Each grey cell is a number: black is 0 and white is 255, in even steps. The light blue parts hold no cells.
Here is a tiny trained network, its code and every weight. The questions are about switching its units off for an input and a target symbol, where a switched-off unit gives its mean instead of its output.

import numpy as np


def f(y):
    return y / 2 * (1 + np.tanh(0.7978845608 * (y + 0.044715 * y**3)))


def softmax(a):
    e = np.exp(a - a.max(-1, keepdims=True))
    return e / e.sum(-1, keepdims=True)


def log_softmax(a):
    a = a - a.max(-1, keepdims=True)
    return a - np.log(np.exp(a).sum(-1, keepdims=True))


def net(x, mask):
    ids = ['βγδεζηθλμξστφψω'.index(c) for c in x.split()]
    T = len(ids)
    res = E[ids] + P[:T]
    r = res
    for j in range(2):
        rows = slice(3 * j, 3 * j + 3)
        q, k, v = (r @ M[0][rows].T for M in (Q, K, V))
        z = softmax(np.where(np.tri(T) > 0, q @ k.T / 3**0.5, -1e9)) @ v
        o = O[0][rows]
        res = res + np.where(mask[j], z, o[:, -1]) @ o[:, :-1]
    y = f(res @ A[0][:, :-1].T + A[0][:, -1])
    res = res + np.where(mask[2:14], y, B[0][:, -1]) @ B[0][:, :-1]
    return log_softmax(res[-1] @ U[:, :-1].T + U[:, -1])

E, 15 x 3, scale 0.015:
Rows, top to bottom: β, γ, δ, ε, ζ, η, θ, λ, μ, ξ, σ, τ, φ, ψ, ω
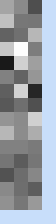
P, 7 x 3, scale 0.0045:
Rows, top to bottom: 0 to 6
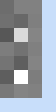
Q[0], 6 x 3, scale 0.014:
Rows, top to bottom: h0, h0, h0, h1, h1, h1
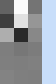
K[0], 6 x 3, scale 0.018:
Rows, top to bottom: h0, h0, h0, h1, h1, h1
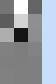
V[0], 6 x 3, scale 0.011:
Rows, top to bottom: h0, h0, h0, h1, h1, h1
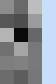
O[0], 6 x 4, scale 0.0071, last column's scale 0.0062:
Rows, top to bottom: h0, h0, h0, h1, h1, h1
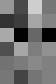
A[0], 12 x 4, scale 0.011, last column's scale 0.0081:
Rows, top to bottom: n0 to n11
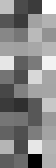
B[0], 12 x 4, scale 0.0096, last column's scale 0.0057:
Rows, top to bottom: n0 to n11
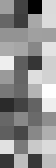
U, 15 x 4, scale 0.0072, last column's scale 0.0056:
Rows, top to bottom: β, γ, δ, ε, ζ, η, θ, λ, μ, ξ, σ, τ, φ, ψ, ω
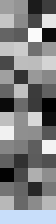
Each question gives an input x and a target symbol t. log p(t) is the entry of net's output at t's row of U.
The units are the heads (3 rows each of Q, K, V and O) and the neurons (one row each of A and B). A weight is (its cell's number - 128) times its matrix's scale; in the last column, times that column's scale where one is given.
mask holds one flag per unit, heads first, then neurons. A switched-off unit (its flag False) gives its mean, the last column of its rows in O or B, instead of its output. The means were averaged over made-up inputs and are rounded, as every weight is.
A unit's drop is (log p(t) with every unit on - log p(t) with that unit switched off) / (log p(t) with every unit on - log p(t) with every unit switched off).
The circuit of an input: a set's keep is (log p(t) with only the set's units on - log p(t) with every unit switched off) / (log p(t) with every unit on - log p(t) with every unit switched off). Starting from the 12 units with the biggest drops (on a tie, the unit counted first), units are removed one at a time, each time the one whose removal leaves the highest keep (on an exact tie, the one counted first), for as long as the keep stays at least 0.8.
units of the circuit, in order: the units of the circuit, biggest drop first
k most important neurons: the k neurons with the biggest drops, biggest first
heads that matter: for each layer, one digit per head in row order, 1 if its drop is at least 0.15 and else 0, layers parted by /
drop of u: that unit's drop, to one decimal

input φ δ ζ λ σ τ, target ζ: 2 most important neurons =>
(n0, n4)
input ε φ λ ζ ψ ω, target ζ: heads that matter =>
10
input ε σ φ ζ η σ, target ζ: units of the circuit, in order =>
(n0, h0)
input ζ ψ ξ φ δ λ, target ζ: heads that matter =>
10
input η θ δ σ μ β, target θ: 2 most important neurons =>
(n11, n10)
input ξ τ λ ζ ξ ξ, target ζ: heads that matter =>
10
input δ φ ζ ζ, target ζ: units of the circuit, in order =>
(h0, n0)
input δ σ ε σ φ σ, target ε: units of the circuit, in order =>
(h0, n7)
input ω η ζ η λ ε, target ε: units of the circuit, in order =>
(h0, n3)
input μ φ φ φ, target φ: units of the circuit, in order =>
(h0, n7, n4, n1)
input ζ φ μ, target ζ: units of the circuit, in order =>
(h0, n4)
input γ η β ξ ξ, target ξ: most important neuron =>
(n10)
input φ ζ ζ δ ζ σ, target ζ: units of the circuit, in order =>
(h0, n0)
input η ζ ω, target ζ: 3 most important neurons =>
(n4, n0, n10)
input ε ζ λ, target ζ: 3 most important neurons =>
(n0, n4, n7)
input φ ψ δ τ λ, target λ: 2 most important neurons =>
(n11, n7)
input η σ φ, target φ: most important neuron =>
(n4)
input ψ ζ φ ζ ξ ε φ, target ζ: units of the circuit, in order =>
(h0, n0, n4)
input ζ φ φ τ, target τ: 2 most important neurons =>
(n0, n7)
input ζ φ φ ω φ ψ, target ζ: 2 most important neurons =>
(n0, n4)
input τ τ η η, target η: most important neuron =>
(n10)
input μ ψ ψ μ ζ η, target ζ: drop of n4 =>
0.4
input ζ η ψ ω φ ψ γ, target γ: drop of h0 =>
0.2
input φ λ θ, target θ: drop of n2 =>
0.0
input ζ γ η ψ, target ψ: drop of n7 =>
0.1
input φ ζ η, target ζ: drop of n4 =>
0.3
